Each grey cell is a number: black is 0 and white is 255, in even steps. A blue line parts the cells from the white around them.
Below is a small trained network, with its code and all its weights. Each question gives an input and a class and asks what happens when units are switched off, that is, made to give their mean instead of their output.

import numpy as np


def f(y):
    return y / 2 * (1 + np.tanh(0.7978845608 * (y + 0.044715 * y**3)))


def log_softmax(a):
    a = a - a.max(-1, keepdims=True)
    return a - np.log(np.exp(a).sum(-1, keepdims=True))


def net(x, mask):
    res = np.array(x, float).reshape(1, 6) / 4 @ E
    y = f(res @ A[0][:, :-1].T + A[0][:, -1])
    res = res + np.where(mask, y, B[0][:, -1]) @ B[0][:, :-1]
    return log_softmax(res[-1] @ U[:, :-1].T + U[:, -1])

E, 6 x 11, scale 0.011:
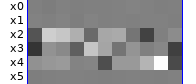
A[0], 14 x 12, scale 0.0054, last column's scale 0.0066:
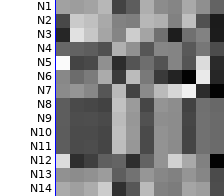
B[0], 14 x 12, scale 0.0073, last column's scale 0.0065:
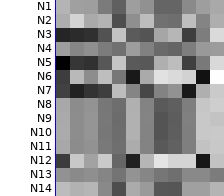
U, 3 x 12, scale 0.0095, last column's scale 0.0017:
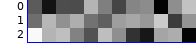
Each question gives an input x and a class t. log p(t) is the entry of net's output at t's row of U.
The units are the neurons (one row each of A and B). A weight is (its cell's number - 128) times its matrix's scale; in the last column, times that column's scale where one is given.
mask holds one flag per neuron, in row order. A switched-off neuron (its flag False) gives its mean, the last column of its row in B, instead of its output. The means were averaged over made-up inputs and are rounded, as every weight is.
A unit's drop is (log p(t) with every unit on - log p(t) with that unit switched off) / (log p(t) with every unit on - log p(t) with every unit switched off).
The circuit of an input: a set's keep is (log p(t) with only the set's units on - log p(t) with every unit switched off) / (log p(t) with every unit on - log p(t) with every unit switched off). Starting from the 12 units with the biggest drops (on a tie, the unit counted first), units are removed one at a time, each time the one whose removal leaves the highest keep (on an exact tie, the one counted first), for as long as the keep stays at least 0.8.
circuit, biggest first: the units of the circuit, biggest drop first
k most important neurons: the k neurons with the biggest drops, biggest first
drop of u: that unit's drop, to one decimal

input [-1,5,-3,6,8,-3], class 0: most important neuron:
[N7]
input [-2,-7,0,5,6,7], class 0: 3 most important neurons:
[N7; N6; N12]
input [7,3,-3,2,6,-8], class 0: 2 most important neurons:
[N7; N6]
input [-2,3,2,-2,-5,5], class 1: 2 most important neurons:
[N6; N7]
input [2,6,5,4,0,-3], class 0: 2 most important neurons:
[N3; N6]
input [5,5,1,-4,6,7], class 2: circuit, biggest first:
[N6; N14]
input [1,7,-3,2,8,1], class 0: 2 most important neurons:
[N7; N6]
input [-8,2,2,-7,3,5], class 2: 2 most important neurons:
[N6; N14]
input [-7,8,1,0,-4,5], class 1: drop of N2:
-0.2
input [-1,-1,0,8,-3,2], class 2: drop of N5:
0.2
